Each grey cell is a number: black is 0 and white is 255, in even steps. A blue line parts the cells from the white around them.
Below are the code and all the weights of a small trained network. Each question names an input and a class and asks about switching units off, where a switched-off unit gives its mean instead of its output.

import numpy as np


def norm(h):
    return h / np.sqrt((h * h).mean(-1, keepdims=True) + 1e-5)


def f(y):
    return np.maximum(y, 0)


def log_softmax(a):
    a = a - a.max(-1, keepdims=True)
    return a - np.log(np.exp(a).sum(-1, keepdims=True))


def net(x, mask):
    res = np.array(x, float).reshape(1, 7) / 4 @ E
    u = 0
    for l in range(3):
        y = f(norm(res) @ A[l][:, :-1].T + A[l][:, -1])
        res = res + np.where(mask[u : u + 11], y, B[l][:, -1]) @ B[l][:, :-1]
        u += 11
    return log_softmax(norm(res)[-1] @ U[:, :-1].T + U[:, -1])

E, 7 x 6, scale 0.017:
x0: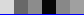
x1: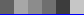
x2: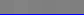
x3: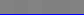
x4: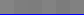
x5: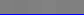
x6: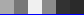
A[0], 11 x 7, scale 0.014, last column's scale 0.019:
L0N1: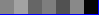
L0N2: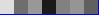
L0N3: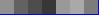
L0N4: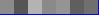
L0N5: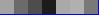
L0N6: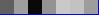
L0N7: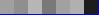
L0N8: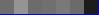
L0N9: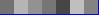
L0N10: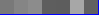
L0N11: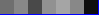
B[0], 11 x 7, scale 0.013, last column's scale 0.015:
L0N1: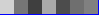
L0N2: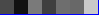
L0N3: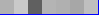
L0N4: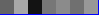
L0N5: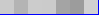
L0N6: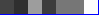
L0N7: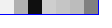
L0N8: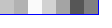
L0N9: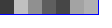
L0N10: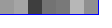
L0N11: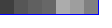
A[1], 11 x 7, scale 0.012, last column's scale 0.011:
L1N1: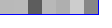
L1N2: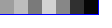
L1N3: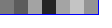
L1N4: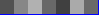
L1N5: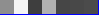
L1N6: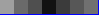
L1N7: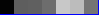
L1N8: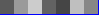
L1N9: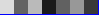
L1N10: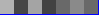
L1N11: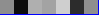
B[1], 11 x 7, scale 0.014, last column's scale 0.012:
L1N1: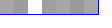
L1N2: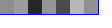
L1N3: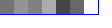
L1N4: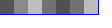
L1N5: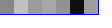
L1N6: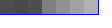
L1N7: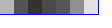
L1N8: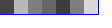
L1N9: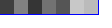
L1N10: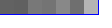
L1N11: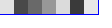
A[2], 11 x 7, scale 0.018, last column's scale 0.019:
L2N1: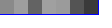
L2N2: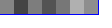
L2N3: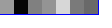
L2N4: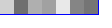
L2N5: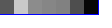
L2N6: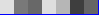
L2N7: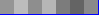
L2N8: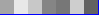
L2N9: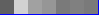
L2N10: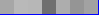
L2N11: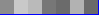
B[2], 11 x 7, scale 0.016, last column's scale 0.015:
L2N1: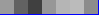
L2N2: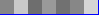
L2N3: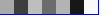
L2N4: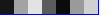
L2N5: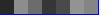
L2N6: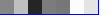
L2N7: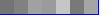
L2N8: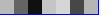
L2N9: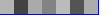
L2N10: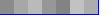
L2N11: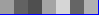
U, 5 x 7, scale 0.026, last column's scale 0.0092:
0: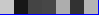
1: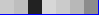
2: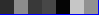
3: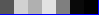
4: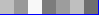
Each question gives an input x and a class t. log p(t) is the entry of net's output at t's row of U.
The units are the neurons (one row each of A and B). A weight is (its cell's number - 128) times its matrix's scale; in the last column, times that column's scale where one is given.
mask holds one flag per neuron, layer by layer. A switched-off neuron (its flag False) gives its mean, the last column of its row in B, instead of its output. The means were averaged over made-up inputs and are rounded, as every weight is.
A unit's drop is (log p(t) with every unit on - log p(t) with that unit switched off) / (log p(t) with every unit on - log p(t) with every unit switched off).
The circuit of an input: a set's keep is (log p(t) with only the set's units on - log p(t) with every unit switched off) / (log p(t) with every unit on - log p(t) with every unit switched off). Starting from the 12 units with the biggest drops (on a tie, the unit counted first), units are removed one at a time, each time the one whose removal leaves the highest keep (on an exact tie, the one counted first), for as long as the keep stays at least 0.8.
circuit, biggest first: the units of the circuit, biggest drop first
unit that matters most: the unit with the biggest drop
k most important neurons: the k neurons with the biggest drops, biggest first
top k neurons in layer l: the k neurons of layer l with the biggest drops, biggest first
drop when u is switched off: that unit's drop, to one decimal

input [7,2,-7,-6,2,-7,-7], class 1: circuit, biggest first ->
L0N5
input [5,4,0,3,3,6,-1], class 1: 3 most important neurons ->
L0N5, L0N3, L2N8
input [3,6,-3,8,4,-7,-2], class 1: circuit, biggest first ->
L0N5, L2N8
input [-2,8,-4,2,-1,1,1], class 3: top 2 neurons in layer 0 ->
L0N6, L0N2
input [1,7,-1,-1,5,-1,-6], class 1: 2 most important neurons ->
L0N2, L0N3
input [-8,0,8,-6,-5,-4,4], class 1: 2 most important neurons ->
L0N9, L0N6
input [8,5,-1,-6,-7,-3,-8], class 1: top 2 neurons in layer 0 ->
L0N5, L0N3
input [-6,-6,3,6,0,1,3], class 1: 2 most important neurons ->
L0N6, L2N6
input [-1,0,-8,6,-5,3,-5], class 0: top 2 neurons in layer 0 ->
L0N6, L0N9
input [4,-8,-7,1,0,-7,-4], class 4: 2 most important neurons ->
L0N5, L0N3
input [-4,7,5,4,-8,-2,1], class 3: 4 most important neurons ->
L0N6, L0N2, L2N6, L2N9
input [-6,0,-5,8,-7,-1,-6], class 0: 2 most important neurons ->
L0N9, L2N4
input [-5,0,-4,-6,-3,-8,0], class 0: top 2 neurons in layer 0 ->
L0N9, L0N5
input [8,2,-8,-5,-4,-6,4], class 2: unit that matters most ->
L0N2
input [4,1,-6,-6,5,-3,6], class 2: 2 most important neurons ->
L1N9, L2N3
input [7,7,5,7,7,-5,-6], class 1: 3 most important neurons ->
L0N5, L0N3, L2N8
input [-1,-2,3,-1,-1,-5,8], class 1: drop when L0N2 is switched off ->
1.3
